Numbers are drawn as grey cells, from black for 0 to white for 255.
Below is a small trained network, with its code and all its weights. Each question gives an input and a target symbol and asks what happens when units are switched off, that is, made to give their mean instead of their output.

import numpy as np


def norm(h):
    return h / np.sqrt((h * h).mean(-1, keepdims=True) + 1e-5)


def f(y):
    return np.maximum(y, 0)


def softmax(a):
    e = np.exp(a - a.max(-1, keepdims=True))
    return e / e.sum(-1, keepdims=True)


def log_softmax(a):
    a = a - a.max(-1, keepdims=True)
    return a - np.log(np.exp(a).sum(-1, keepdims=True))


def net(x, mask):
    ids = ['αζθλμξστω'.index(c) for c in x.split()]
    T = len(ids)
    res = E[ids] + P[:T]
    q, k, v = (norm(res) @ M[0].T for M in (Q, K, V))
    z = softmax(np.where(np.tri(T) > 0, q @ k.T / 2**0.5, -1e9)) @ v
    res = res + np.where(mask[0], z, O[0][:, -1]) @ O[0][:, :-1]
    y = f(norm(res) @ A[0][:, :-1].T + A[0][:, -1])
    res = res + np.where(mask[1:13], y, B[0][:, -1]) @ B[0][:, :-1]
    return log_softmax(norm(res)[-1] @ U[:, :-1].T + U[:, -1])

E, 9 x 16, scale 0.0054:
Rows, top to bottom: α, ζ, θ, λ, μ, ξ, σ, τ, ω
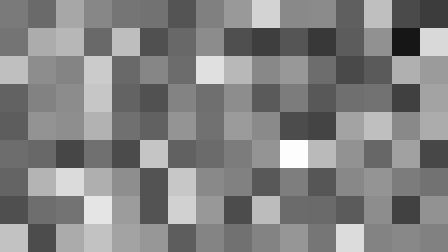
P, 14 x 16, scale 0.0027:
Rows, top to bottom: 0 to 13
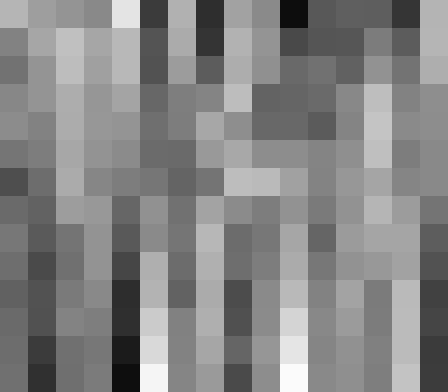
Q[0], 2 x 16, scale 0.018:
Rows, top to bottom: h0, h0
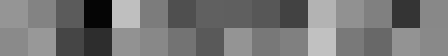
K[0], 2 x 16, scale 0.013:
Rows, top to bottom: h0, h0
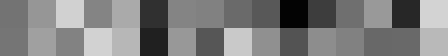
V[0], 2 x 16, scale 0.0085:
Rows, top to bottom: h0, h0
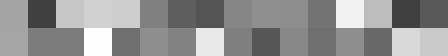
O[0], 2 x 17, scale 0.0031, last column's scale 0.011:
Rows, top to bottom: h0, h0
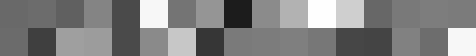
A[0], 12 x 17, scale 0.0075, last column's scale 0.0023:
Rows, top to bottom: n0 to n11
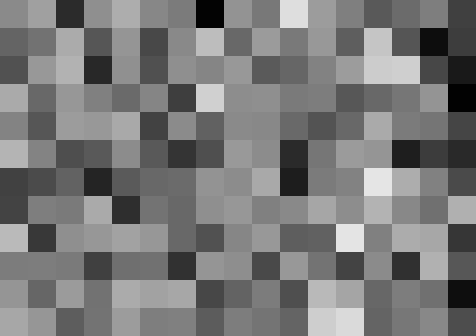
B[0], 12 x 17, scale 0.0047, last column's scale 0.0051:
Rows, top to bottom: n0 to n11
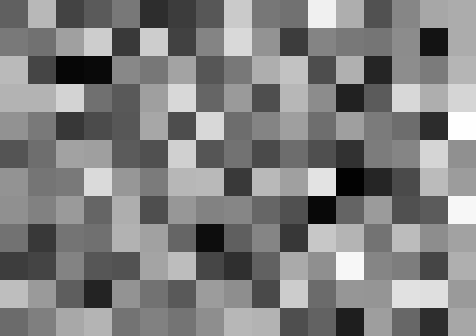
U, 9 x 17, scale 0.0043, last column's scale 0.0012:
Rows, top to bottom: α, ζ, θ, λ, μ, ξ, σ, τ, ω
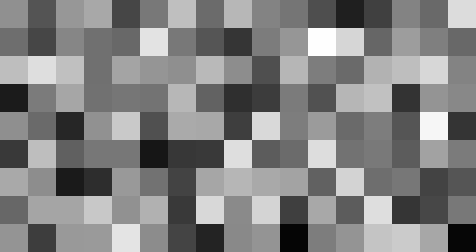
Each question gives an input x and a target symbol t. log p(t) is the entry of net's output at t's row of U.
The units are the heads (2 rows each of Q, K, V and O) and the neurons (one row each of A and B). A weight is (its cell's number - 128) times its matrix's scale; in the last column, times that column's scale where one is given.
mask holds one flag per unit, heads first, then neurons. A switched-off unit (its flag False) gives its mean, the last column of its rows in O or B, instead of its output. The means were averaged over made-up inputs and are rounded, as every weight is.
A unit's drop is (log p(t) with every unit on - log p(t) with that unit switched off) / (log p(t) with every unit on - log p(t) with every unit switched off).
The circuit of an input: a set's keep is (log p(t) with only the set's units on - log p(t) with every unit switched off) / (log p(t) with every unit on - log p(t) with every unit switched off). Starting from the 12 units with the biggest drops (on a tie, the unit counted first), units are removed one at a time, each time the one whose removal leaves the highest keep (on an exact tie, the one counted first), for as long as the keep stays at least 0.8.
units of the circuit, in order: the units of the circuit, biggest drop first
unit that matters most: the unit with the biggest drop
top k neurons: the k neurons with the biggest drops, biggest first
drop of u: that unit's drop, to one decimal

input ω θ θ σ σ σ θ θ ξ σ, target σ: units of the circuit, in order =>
[h0 n2]
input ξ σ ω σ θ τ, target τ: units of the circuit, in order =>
[n1 h0]
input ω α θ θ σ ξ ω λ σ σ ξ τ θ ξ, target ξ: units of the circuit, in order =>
[n0 n4]
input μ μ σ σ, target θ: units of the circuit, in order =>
[h0 n10 n9]
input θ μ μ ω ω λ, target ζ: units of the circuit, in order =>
[h0]
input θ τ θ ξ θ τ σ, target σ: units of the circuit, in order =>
[n2 h0]
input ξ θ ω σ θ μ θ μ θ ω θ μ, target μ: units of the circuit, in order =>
[h0 n6]
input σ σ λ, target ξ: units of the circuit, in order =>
[n0 h0 n9]
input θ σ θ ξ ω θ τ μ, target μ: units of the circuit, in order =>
[n6 h0]
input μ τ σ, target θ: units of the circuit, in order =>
[h0 n10]
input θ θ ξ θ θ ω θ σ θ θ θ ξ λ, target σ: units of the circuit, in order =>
[h0 n4]
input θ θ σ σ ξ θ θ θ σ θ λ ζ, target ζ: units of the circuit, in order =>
[n9 n7]
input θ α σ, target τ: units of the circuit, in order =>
[h0 n11]
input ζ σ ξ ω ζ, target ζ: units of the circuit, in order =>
[n9 h0]
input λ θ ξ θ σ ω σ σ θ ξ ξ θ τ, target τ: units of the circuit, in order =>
[h0 n1 n3]
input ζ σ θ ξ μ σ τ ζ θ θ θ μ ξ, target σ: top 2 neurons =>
[n7 n3]
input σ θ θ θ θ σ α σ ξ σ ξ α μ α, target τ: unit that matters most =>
n1
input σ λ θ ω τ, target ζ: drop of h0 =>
0.8
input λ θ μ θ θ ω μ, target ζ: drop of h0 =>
0.9
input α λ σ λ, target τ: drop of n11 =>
0.3
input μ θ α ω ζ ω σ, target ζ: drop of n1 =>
0.0
